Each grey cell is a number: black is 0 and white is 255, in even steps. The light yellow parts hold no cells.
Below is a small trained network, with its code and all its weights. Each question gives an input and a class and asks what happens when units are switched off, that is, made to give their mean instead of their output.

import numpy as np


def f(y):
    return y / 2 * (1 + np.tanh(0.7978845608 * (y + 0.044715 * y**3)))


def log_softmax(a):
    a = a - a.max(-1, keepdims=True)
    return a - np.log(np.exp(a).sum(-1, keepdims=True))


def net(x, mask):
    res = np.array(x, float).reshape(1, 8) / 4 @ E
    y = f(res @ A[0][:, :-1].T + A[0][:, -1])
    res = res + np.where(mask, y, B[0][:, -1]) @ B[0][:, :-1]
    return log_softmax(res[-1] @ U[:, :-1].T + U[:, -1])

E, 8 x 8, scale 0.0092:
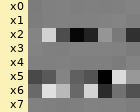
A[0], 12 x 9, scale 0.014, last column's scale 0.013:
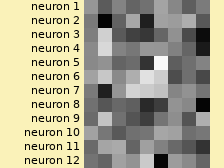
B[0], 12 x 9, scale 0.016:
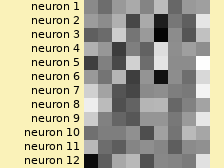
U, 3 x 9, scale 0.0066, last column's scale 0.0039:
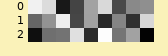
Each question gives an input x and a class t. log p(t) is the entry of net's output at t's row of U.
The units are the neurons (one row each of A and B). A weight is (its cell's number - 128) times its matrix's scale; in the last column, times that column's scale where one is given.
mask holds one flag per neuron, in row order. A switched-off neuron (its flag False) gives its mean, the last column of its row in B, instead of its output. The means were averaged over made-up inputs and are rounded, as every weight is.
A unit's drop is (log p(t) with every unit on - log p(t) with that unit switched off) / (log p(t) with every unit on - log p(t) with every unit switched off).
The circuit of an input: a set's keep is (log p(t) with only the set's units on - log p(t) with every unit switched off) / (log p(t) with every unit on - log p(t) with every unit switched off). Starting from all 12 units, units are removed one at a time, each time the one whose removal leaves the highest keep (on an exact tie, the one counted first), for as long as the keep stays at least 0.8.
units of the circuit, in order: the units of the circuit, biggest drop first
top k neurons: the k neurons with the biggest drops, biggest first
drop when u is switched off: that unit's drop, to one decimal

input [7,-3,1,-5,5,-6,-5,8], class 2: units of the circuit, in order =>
neuron 5
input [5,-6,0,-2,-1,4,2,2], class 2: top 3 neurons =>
neuron 2; neuron 6; neuron 3
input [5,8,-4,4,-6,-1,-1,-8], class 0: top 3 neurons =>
neuron 7; neuron 3; neuron 6
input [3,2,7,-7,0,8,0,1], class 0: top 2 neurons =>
neuron 8; neuron 9
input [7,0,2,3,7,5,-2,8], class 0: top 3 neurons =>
neuron 8; neuron 6; neuron 12
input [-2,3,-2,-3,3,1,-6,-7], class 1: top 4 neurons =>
neuron 2; neuron 9; neuron 8; neuron 5
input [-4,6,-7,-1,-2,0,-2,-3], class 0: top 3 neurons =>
neuron 7; neuron 3; neuron 6
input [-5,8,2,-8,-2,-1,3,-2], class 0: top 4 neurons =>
neuron 12; neuron 2; neuron 6; neuron 3
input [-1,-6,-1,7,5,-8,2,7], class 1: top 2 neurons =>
neuron 6; neuron 9
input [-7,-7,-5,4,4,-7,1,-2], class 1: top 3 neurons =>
neuron 6; neuron 9; neuron 5
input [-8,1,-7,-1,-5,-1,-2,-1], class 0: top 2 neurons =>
neuron 7; neuron 3
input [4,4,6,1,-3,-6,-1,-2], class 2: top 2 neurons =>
neuron 5; neuron 7
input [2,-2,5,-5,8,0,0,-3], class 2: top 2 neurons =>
neuron 7; neuron 2
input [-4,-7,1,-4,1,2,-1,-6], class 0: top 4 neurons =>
neuron 3; neuron 12; neuron 6; neuron 2
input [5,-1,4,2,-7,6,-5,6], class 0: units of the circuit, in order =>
neuron 8
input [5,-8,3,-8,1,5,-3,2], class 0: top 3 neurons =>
neuron 8; neuron 12; neuron 6
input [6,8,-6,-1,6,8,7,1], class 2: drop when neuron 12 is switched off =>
0.3
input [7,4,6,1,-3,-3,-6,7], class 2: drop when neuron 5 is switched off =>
0.3
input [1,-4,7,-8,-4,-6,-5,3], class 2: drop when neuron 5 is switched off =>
0.3
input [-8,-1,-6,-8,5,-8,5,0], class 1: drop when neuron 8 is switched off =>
0.0
